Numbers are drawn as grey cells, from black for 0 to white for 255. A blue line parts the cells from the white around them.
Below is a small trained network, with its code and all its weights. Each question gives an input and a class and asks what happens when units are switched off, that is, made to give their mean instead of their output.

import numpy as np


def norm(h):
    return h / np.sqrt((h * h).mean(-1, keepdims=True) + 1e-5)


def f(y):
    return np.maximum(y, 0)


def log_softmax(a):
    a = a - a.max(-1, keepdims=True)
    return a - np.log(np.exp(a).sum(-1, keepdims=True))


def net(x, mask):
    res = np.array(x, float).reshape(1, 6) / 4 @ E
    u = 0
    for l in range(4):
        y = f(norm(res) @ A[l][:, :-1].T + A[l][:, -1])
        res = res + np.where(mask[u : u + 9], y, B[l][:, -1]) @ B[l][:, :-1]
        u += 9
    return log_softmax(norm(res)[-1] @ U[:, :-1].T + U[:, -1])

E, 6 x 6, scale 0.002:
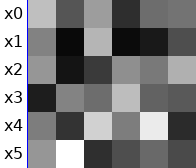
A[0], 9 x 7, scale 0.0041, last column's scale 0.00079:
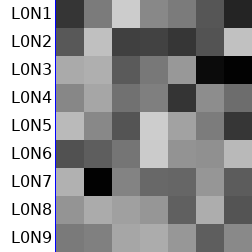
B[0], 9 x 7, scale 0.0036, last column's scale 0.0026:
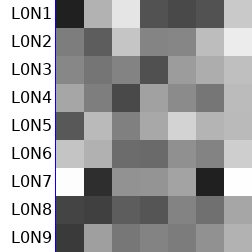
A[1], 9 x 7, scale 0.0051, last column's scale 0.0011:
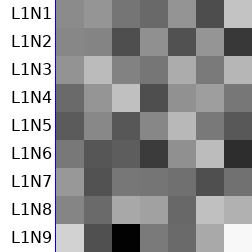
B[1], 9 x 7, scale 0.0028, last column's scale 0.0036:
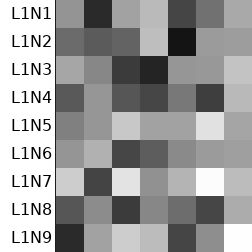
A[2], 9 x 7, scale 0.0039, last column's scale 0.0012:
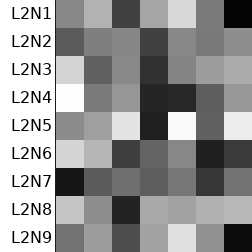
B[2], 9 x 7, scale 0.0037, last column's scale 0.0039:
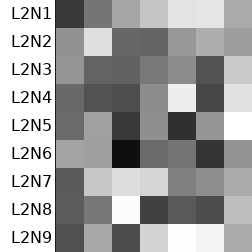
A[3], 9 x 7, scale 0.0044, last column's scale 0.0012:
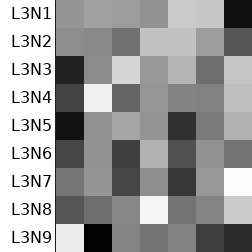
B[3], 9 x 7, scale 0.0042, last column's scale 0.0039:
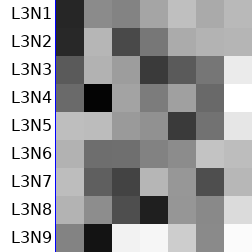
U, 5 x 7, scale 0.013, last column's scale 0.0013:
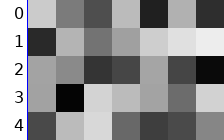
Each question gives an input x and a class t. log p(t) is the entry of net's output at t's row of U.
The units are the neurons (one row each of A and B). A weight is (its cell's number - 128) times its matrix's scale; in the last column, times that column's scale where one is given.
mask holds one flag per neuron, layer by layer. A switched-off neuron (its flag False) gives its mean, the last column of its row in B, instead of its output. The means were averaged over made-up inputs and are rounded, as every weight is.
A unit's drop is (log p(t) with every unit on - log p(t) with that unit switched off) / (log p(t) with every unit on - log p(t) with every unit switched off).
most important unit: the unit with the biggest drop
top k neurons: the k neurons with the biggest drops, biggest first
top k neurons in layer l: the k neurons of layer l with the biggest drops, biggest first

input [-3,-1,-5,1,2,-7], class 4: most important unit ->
L0N1
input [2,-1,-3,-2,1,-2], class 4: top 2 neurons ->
(L1N4; L0N7)
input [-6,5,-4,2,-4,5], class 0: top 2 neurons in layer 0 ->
(L0N4; L0N1)
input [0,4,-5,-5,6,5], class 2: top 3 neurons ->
(L0N7; L2N5; L1N9)
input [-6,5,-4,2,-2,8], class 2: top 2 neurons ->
(L1N9; L3N9)
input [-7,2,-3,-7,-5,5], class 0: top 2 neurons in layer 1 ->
(L1N9; L1N2)
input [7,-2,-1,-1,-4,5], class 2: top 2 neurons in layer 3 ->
(L3N9; L3N5)
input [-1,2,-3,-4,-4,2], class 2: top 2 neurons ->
(L3N9; L0N2)
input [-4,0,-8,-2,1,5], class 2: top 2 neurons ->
(L1N9; L1N3)
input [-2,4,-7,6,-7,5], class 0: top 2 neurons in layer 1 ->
(L1N9; L1N2)
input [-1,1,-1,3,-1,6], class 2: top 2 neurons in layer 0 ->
(L0N2; L0N3)
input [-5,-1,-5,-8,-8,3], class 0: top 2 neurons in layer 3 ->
(L3N7; L3N9)
